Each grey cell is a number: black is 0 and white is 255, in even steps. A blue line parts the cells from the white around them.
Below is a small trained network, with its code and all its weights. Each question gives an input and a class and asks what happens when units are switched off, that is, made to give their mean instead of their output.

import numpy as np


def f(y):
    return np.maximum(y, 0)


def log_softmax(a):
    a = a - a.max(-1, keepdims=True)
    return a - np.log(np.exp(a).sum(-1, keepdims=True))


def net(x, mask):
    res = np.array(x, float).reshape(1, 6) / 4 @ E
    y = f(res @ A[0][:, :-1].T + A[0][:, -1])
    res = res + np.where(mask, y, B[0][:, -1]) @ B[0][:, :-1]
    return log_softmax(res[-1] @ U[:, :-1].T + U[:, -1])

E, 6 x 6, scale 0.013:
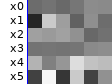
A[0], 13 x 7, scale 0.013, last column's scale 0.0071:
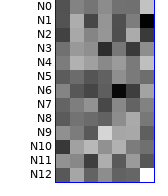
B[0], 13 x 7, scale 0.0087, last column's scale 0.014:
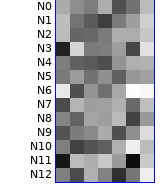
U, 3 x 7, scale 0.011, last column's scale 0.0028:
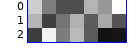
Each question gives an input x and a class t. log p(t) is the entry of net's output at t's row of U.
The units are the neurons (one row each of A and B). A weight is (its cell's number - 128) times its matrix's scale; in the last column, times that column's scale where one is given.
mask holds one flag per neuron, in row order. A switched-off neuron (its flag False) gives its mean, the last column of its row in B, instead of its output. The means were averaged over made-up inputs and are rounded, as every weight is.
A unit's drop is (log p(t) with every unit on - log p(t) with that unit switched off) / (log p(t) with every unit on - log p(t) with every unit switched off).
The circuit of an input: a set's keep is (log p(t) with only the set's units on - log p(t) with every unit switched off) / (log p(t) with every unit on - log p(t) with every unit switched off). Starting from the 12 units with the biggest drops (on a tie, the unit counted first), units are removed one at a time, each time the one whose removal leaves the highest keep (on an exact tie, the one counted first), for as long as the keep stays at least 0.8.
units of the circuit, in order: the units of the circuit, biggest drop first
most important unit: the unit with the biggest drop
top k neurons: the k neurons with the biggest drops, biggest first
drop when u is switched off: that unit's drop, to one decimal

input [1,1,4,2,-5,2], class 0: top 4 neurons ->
(N6, N9, N3, N11)
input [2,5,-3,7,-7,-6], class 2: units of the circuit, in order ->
(N3)
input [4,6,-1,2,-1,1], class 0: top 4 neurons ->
(N10, N11, N2, N9)
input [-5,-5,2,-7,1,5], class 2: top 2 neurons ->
(N11, N10)
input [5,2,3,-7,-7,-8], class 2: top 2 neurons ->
(N3, N7)
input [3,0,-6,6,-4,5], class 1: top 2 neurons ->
(N12, N0)
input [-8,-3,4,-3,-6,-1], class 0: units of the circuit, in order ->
(N6, N9)
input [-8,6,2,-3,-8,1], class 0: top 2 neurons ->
(N6, N11)
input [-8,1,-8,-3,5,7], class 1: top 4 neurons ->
(N3, N2, N1, N10)
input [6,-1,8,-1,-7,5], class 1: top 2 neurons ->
(N6, N12)
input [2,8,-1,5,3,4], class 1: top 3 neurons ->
(N12, N0, N3)
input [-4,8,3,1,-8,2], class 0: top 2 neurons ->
(N6, N10)
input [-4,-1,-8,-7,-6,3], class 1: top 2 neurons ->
(N6, N12)
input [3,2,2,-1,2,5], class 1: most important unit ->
N3
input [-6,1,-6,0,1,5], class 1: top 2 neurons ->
(N3, N2)
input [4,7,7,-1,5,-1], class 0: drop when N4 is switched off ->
0.2
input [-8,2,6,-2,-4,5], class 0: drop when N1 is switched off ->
0.2
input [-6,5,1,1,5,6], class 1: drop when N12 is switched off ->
0.1
